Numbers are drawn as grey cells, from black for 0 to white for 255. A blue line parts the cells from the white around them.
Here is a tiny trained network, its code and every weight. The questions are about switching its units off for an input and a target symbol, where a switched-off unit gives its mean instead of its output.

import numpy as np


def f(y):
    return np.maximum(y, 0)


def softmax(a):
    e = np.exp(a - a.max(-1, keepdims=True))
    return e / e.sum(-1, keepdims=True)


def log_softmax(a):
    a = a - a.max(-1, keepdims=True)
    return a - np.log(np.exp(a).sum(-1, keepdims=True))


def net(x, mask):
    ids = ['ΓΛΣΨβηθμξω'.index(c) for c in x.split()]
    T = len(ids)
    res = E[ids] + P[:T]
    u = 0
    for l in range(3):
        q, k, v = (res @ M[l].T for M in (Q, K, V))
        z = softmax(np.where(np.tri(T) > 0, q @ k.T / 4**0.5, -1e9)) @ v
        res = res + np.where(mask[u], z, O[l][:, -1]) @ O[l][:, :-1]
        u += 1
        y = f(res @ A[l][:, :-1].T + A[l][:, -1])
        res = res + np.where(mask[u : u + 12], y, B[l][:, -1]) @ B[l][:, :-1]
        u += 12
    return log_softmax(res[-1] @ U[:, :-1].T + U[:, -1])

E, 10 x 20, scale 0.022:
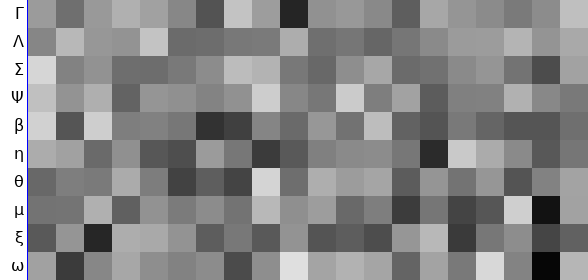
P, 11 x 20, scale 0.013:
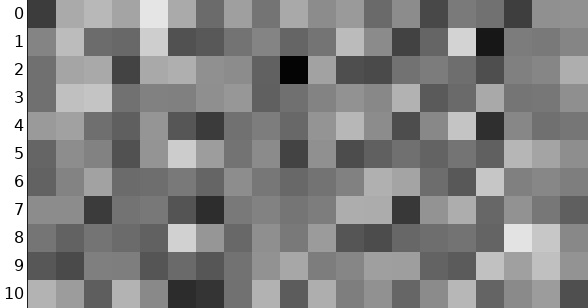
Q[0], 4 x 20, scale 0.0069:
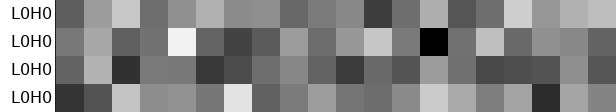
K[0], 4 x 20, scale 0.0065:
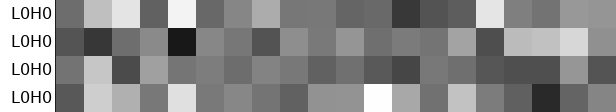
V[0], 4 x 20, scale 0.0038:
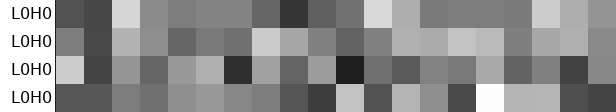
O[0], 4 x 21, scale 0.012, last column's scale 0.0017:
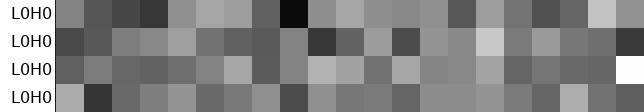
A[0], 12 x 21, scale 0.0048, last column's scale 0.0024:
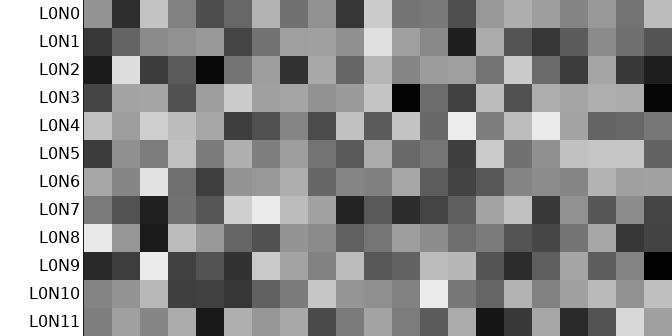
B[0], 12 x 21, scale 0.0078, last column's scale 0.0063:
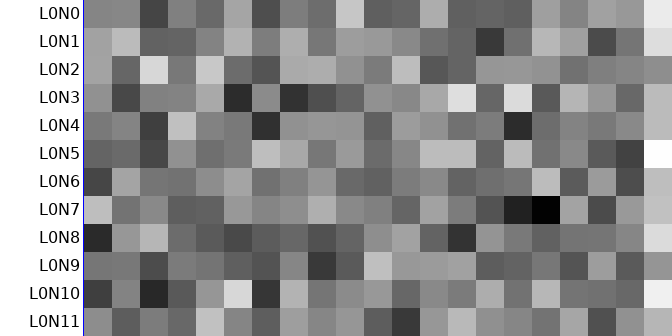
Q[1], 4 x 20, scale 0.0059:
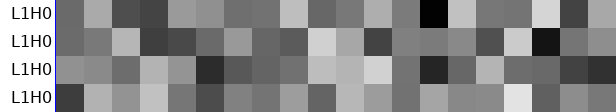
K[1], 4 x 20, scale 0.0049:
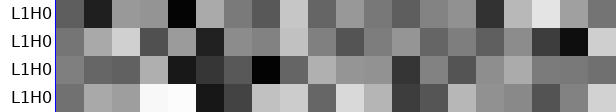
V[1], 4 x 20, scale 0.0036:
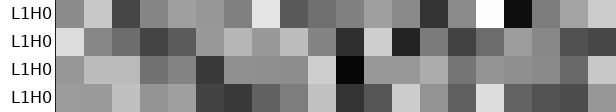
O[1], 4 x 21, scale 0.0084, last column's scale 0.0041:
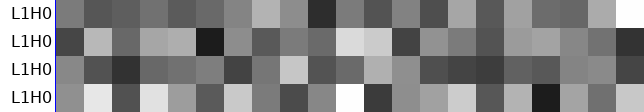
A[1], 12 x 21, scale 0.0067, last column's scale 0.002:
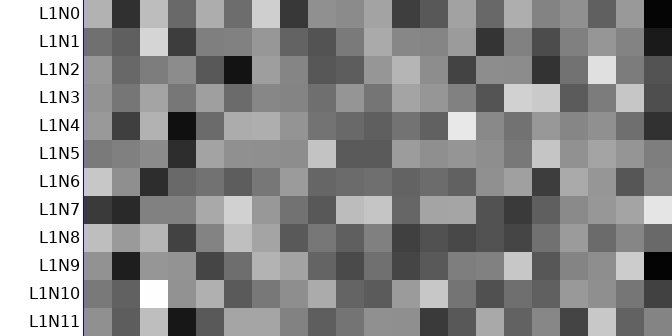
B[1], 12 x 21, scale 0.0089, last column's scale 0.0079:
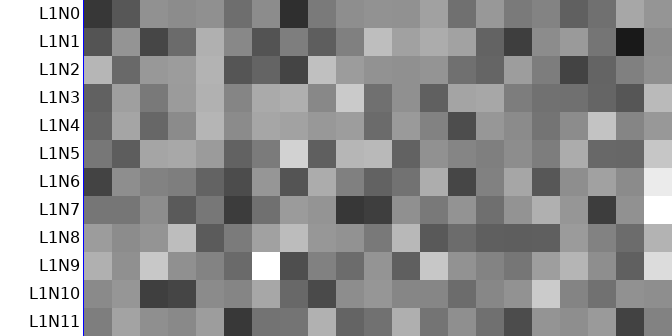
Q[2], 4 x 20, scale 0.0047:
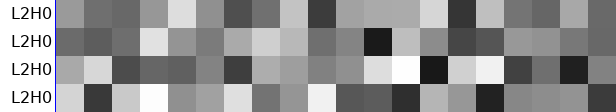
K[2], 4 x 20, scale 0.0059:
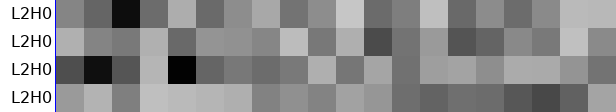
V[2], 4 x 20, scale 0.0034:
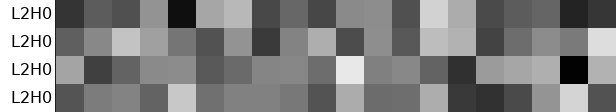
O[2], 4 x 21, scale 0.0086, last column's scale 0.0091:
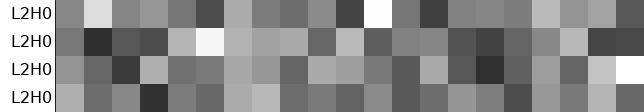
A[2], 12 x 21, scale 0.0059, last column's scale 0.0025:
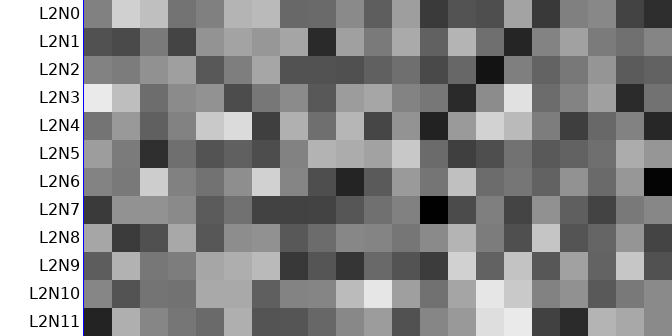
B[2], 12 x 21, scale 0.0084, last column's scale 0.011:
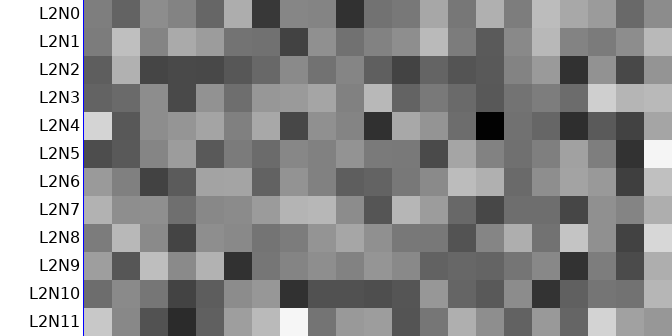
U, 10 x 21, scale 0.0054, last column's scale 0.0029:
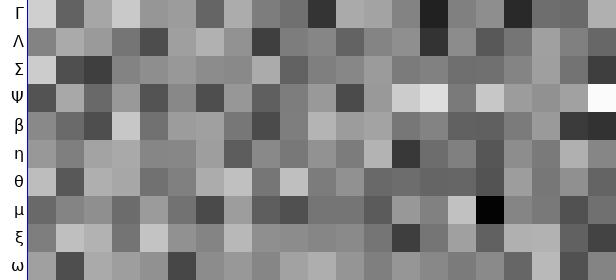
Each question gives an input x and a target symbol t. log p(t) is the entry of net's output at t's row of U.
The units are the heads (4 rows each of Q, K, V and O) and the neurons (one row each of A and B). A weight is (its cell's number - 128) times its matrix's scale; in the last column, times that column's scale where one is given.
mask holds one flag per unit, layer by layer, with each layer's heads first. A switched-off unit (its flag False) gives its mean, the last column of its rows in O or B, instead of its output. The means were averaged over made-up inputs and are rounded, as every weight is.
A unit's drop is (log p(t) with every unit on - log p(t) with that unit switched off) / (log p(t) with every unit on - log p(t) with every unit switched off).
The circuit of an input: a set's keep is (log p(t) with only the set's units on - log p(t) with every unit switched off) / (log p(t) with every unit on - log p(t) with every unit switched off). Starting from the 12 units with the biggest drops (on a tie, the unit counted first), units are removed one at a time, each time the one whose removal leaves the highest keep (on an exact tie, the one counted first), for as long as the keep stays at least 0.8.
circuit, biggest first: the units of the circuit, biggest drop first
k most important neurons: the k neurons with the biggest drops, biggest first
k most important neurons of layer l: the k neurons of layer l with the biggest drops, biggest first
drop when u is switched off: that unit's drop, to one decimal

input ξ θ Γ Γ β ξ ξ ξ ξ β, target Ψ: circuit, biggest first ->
(L2N4, L0N10)
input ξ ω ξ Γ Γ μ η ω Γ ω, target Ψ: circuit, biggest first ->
(L1N7, L2N4, L2N9)
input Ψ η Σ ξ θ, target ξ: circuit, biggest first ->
(L2H0, L0N1)
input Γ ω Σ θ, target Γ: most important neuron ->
(L2N4)
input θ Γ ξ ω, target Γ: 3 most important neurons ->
(L1N3, L1N9, L1N6)
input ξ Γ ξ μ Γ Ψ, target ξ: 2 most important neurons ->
(L1N4, L1N5)
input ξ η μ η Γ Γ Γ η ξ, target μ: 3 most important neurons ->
(L0N3, L1N7, L1N6)
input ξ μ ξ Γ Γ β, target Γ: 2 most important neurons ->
(L1N7, L0N5)
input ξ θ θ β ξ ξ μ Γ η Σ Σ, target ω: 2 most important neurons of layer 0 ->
(L0N8, L0N1)
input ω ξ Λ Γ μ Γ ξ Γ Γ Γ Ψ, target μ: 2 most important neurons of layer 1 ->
(L1N9, L1N5)
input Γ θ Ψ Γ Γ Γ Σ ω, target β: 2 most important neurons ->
(L2N5, L2N10)
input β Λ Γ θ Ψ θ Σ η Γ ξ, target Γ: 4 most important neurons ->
(L2N7, L1N9, L1N6, L0N5)
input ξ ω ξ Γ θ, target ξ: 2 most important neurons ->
(L0N1, L0N3)
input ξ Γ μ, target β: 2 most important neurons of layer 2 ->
(L2N1, L2N6)
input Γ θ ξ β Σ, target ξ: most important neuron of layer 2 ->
(L2N3)
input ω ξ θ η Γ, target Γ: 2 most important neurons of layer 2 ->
(L2N4, L2N8)
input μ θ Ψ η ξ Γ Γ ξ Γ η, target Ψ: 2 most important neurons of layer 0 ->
(L0N4, L0N8)
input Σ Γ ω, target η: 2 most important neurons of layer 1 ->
(L1N0, L1N9)
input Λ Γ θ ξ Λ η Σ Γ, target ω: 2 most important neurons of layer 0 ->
(L0N8, L0N10)
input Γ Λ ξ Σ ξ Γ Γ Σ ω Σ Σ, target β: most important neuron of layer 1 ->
(L1N7)
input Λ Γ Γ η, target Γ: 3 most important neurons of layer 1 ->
(L1N9, L1N3, L1N6)
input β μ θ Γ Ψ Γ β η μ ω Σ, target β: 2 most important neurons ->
(L1N7, L1N4)
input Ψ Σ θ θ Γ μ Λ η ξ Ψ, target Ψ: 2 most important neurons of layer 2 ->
(L2N7, L2N9)
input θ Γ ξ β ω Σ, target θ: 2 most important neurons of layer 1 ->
(L1N8, L1N5)
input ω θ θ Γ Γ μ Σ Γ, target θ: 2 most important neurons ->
(L1N7, L0N3)
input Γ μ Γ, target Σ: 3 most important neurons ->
(L2N6, L1N9, L0N7)
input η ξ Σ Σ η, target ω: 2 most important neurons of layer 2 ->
(L2N3, L2N5)
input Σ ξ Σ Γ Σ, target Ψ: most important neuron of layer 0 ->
(L0N10)
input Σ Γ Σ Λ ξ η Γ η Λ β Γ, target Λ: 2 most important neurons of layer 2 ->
(L2N11, L2N10)
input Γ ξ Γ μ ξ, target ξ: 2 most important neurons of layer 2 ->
(L2N7, L2N3)
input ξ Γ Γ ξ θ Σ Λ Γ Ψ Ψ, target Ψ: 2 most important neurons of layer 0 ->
(L0N4, L0N9)
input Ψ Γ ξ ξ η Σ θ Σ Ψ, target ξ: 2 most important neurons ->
(L1N4, L2N1)
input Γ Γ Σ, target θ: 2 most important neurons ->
(L1N8, L0N7)
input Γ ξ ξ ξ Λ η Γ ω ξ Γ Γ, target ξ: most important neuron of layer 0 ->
(L0N3)
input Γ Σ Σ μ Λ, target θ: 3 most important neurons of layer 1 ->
(L1N7, L1N1, L1N9)
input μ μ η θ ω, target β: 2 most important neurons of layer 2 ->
(L2N5, L2N10)
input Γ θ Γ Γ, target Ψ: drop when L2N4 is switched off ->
0.2
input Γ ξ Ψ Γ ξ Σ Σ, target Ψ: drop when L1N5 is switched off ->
0.1
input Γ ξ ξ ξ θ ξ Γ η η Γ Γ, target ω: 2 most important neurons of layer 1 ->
(L1N2, L1N6)
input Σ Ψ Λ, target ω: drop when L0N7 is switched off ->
0.1
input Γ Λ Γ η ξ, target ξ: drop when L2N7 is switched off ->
0.2
